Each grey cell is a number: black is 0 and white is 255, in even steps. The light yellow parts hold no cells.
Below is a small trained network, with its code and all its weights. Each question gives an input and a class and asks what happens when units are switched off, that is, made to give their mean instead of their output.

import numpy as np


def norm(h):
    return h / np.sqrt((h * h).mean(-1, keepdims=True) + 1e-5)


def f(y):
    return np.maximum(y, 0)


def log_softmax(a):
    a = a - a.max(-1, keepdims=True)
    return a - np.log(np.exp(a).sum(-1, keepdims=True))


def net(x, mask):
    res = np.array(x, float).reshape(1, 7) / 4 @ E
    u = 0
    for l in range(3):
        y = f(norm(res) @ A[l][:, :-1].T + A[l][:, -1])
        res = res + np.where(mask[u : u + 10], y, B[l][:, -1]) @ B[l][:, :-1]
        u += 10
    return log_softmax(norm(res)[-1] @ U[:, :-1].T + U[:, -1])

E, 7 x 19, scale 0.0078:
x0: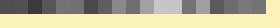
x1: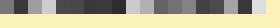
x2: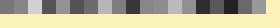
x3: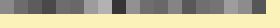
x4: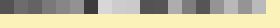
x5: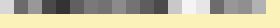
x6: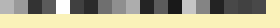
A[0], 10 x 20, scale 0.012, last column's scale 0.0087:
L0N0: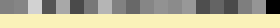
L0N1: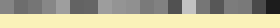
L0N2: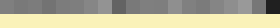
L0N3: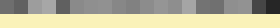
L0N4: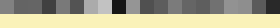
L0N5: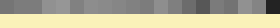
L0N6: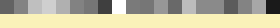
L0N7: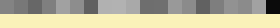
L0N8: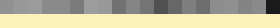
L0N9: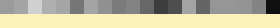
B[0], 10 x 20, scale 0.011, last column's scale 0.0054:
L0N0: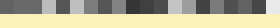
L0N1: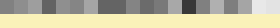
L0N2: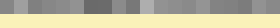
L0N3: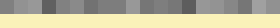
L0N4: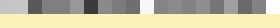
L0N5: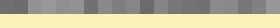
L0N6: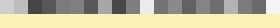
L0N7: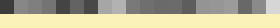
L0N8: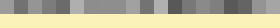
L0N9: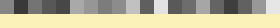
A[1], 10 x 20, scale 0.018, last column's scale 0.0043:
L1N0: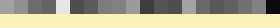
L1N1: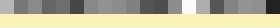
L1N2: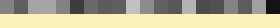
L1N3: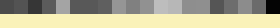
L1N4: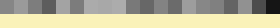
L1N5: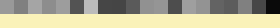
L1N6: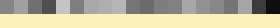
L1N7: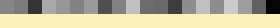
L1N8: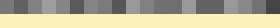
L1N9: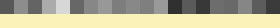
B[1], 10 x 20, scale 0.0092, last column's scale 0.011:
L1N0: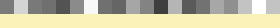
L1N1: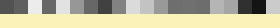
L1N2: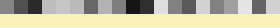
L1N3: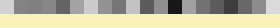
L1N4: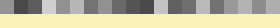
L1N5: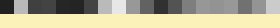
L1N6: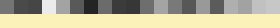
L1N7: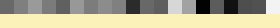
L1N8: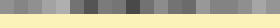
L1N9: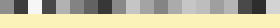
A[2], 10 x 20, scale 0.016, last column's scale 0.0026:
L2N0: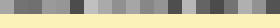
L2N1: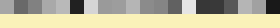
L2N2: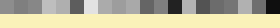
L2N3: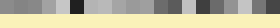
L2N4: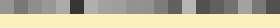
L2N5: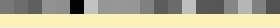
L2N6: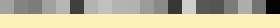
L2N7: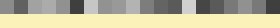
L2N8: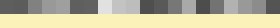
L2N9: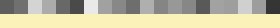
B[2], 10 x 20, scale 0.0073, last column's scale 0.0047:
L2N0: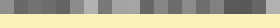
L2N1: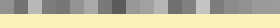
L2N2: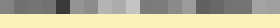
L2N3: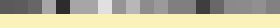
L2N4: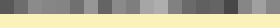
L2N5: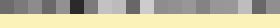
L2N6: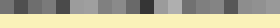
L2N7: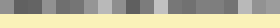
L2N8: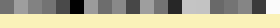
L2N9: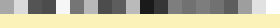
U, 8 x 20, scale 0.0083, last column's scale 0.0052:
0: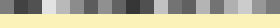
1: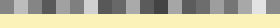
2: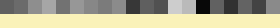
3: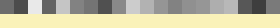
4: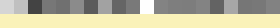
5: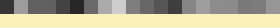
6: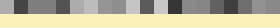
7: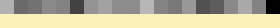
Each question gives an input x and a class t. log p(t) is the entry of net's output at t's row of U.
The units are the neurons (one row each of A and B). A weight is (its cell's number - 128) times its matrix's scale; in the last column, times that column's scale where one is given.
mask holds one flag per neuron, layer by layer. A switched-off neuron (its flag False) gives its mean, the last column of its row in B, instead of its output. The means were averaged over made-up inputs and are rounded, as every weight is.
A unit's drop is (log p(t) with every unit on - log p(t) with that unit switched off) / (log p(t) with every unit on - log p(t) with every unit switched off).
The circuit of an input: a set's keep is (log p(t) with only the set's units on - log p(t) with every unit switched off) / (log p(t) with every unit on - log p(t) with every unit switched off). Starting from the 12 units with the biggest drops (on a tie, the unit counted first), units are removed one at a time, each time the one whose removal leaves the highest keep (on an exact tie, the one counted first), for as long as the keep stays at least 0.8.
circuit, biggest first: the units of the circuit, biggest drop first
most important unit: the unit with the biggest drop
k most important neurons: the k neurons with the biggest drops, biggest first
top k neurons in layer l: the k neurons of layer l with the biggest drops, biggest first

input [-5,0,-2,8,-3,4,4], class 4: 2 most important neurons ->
L0N4, L1N3
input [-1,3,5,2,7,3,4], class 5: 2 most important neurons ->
L0N7, L1N7
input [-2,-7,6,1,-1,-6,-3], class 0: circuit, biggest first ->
L1N6
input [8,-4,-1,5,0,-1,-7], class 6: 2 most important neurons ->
L1N3, L0N1
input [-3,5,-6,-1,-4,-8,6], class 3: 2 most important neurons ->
L1N9, L0N1
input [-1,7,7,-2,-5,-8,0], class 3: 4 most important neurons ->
L1N9, L1N7, L1N6, L1N4
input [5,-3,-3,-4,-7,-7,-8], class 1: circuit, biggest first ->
L2N9, L1N2
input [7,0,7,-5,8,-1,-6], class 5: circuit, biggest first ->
L0N7, L2N8
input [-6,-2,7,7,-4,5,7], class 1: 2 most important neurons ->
L1N0, L0N1
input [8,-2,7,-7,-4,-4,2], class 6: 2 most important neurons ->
L1N3, L1N7
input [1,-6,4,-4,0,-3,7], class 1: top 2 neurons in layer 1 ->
L1N0, L1N2
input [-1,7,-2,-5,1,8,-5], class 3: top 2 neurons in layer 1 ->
L1N1, L1N6
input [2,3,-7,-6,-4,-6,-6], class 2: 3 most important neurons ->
L1N7, L0N1, L1N0
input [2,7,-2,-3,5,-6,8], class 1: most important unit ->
L1N0
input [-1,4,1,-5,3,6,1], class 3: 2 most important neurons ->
L1N1, L0N4
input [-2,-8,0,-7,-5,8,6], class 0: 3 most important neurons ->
L1N6, L1N4, L1N9
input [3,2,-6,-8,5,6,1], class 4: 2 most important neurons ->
L0N6, L1N9
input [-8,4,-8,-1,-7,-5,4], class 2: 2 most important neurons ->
L1N7, L1N3
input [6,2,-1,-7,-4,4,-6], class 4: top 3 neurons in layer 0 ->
L0N6, L0N1, L0N9
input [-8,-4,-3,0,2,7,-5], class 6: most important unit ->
L0N9
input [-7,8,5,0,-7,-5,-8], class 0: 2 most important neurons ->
L1N2, L0N1
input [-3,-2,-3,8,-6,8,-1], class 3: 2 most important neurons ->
L1N1, L0N6
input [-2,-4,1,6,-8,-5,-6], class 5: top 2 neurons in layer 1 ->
L1N5, L1N0
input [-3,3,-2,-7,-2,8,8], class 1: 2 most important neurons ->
L1N0, L0N1
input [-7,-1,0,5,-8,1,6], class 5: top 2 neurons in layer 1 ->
L1N5, L1N3
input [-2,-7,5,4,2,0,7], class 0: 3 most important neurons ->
L1N6, L1N4, L0N0
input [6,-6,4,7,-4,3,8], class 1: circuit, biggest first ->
L1N0
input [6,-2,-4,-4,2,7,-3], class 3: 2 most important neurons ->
L1N1, L0N9
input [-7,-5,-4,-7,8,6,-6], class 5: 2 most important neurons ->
L1N0, L0N7
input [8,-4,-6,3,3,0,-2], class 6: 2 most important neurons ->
L1N3, L2N1
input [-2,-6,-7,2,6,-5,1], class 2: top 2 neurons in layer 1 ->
L1N7, L1N2
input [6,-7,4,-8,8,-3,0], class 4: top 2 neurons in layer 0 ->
L0N6, L0N7
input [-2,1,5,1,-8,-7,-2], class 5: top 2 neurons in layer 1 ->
L1N5, L1N1
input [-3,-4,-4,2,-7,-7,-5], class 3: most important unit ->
L1N9
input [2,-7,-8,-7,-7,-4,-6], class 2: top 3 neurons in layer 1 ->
L1N7, L1N2, L1N0
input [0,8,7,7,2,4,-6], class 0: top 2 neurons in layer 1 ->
L1N2, L1N7
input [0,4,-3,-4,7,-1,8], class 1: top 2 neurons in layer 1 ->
L1N0, L1N5
